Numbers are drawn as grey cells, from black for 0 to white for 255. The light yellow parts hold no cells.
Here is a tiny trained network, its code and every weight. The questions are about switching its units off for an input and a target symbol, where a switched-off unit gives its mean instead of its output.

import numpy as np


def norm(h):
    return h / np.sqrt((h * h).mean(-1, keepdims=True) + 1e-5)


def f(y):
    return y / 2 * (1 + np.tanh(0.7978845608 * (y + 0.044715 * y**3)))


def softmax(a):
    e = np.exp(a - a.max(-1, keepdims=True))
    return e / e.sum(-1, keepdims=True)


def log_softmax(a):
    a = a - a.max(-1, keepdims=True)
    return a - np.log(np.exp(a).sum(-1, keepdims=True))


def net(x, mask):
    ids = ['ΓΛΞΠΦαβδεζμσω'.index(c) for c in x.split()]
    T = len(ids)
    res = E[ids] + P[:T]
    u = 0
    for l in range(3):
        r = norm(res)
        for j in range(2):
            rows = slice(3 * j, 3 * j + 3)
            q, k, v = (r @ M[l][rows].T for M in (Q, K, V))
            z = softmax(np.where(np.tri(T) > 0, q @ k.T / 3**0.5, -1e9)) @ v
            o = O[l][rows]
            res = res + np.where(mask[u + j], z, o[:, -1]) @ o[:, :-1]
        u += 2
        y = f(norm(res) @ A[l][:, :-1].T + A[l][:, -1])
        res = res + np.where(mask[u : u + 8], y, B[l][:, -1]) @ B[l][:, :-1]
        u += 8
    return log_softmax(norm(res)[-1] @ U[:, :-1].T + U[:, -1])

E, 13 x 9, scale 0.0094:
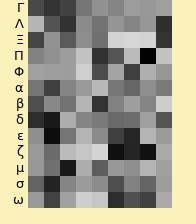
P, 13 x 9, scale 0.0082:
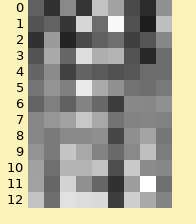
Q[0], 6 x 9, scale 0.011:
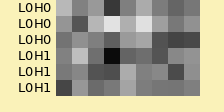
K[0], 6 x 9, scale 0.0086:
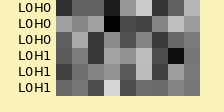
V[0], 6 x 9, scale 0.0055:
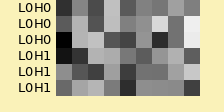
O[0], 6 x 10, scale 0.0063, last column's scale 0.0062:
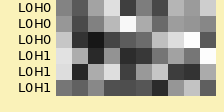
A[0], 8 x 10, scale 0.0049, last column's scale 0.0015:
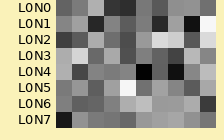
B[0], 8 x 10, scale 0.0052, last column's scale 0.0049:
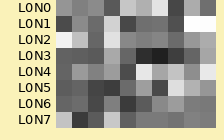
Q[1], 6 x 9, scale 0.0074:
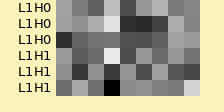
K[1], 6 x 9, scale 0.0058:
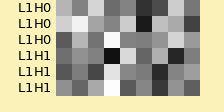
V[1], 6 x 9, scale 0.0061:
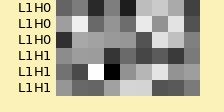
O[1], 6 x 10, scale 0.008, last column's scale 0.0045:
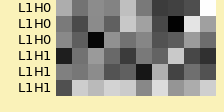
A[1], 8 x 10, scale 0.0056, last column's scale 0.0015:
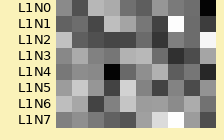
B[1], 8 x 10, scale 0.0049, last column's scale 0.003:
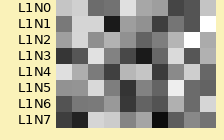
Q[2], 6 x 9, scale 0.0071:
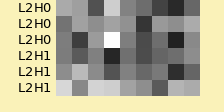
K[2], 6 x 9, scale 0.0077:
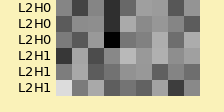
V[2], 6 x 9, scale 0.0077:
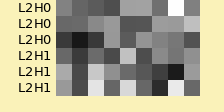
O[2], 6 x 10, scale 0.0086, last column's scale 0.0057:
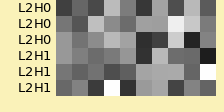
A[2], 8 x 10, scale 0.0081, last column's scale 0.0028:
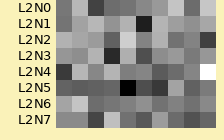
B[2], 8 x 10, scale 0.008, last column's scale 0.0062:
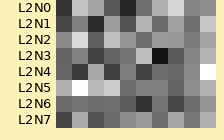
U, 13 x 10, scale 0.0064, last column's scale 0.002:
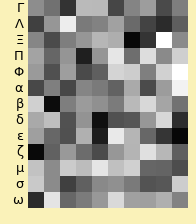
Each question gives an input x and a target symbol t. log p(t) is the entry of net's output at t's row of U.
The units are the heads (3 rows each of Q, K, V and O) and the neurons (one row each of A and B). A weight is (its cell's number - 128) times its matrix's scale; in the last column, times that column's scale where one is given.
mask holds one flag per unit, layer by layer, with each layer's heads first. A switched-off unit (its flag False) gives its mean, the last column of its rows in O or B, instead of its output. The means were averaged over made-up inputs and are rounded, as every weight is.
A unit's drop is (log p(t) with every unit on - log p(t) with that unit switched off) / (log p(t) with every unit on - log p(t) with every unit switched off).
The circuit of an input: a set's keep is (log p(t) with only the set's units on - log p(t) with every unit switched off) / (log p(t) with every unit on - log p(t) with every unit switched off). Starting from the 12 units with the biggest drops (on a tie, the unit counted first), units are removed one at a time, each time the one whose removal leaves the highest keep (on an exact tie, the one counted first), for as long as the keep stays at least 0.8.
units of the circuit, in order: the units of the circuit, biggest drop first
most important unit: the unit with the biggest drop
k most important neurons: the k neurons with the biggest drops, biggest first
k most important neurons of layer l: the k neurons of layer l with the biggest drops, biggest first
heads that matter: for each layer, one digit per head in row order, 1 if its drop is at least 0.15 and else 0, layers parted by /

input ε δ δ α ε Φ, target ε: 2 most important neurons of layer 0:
L0N4, L0N3
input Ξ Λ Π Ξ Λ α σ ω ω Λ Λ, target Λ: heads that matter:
10 / 00 / 00
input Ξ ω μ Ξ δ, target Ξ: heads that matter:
00 / 01 / 00
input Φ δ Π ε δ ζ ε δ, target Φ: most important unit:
L2H0
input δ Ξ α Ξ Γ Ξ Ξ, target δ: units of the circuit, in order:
L1H1, L0H0, L2N5, L1N2
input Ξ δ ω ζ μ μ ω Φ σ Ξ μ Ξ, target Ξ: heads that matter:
00 / 11 / 00
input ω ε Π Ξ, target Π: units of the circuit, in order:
L2H1, L0H0
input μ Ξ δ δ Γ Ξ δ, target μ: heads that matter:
01 / 01 / 10
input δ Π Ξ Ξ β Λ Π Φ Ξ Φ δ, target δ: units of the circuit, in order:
L1H1, L0H1, L0H0, L2N5
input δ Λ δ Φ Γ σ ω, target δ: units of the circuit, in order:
L1H1, L0H0, L1N2, L2N5
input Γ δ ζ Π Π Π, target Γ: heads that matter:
11 / 00 / 10
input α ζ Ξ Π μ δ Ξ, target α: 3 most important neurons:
L1N4, L0N5, L1N5
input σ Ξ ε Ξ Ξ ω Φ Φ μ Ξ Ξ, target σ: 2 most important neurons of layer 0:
L0N4, L0N1
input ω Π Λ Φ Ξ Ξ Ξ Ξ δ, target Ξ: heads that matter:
00 / 10 / 01
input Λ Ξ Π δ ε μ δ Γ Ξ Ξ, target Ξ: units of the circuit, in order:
L1H0
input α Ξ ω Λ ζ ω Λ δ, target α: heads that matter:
11 / 10 / 10
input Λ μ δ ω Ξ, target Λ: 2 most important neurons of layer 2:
L2N4, L2N1
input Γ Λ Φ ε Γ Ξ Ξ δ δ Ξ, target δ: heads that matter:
11 / 00 / 00
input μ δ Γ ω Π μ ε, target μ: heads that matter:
01 / 01 / 00
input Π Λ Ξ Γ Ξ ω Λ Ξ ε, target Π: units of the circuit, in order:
L2H0
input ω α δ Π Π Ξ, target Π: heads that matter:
10 / 00 / 11
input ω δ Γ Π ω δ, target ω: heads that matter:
11 / 01 / 11
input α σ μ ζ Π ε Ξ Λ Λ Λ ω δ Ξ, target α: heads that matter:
11 / 10 / 10
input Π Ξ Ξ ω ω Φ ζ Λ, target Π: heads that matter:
00 / 01 / 11
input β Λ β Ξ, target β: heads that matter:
10 / 00 / 00
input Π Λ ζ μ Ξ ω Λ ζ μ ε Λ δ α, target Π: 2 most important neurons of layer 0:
L0N4, L0N6
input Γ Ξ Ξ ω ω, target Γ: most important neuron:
L0N6
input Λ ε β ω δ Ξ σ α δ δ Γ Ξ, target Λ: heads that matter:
11 / 11 / 00
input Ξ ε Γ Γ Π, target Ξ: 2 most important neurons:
L0N4, L0N7
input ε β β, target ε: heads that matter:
11 / 10 / 01
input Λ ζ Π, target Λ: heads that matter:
11 / 01 / 11
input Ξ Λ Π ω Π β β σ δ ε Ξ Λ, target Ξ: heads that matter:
00 / 11 / 00
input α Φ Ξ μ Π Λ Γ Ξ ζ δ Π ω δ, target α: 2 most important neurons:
L1N4, L0N5
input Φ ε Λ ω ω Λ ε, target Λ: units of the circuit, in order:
L0H0
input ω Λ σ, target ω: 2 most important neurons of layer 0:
L0N4, L0N1
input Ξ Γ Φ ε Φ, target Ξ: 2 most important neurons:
L0N7, L2N4
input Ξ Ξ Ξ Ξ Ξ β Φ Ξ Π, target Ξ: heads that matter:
00 / 01 / 00
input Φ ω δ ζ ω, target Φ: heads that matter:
11 / 11 / 10
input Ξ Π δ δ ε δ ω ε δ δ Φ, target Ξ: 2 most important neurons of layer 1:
L1N1, L1N3
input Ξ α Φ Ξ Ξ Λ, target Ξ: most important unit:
L1H1
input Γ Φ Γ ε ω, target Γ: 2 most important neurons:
L0N1, L0N6
